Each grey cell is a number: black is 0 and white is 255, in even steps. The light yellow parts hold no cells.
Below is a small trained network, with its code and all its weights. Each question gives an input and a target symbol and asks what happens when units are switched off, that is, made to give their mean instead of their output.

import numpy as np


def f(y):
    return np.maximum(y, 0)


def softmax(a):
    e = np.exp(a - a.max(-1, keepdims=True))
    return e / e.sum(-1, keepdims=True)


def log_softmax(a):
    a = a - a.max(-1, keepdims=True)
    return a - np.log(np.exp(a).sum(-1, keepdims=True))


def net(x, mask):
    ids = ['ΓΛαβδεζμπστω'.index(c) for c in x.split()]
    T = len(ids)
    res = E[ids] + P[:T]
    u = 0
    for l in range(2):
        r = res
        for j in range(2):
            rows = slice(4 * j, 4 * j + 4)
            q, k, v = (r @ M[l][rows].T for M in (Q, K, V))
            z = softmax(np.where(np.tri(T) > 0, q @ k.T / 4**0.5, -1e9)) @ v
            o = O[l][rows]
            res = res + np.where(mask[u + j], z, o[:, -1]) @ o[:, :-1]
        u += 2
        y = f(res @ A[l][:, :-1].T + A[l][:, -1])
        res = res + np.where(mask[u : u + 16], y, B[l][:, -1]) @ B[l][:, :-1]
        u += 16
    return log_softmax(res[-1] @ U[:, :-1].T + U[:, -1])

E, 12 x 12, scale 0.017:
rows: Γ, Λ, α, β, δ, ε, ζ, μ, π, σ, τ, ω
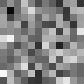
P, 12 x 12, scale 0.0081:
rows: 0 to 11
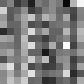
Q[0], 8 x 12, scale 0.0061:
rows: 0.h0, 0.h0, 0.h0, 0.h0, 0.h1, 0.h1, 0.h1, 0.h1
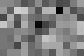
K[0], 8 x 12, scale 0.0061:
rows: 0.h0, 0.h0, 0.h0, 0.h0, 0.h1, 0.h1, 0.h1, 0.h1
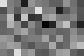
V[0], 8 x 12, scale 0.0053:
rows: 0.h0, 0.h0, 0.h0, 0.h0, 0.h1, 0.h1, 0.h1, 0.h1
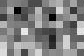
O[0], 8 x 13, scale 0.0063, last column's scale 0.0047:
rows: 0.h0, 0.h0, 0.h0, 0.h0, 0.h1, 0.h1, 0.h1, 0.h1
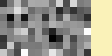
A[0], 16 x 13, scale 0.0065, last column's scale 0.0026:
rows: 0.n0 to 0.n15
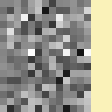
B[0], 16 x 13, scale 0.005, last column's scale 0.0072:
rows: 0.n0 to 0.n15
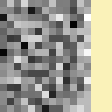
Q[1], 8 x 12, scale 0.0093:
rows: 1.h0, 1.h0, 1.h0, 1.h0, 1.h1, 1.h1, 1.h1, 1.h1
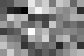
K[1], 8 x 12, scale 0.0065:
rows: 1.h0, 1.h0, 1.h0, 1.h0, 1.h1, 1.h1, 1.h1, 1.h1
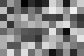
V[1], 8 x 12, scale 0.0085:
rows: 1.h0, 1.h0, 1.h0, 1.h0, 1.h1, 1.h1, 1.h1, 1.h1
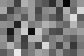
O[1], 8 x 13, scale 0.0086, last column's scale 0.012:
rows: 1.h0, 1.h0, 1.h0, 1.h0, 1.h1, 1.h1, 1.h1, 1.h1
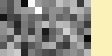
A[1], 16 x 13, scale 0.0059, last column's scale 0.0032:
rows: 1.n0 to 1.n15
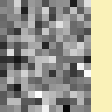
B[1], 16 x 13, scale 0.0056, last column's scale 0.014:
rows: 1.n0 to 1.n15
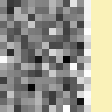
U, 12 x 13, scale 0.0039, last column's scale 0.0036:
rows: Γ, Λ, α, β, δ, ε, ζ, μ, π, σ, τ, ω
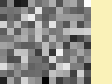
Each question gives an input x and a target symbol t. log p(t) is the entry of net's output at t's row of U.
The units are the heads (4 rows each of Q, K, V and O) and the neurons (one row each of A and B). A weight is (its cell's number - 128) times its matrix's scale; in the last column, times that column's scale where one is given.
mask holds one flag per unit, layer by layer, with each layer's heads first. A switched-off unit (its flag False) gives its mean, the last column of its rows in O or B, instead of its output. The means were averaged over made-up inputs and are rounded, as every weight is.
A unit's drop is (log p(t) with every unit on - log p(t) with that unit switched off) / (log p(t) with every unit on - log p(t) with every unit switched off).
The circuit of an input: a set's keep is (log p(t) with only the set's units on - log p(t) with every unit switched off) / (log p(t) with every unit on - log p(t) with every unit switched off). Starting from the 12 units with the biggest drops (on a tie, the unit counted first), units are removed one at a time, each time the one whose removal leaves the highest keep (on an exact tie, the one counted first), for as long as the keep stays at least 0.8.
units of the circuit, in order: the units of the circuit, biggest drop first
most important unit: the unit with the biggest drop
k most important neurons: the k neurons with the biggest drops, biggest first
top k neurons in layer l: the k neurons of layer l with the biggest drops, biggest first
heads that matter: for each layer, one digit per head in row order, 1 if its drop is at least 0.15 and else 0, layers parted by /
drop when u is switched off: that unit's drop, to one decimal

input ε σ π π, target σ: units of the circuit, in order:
1.h1; 1.h0
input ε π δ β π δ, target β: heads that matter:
00 / 11
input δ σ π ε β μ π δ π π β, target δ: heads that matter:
00 / 10
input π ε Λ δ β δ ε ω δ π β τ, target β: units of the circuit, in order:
1.h0; 1.h1; 0.n3
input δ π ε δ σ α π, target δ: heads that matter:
00 / 10
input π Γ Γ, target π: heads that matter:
10 / 11
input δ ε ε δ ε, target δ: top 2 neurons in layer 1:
1.n13; 1.n9
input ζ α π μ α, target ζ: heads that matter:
00 / 11
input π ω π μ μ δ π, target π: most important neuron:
1.n4
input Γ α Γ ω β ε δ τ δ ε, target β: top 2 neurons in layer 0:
0.n3; 0.n7
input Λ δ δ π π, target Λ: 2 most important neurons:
1.n13; 1.n12
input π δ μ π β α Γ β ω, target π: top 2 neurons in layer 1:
1.n10; 1.n4
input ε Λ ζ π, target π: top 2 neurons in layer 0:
0.n2; 0.n7
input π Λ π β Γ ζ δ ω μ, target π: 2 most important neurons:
0.n3; 1.n4
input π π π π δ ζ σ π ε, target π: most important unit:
1.h1
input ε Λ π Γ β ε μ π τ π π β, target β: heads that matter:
00 / 10
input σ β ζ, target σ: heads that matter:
00 / 01
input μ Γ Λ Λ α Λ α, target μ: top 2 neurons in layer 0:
0.n2; 0.n6
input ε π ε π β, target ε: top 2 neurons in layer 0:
0.n6; 0.n2
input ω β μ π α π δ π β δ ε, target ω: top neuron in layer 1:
1.n11
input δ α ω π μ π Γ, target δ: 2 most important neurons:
0.n7; 1.n13
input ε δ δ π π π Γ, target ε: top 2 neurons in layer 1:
1.n15; 1.n14
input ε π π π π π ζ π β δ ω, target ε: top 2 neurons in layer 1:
1.n14; 1.n15
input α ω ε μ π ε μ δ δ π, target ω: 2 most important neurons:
0.n3; 1.n11
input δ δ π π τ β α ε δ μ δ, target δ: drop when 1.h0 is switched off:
0.5
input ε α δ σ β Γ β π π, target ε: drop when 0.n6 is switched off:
0.2
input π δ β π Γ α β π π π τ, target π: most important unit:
0.n7
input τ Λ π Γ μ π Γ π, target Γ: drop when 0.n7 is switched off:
0.1
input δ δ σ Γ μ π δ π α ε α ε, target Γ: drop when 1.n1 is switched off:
0.0
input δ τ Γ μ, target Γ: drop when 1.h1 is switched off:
0.1
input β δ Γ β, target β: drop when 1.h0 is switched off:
0.5
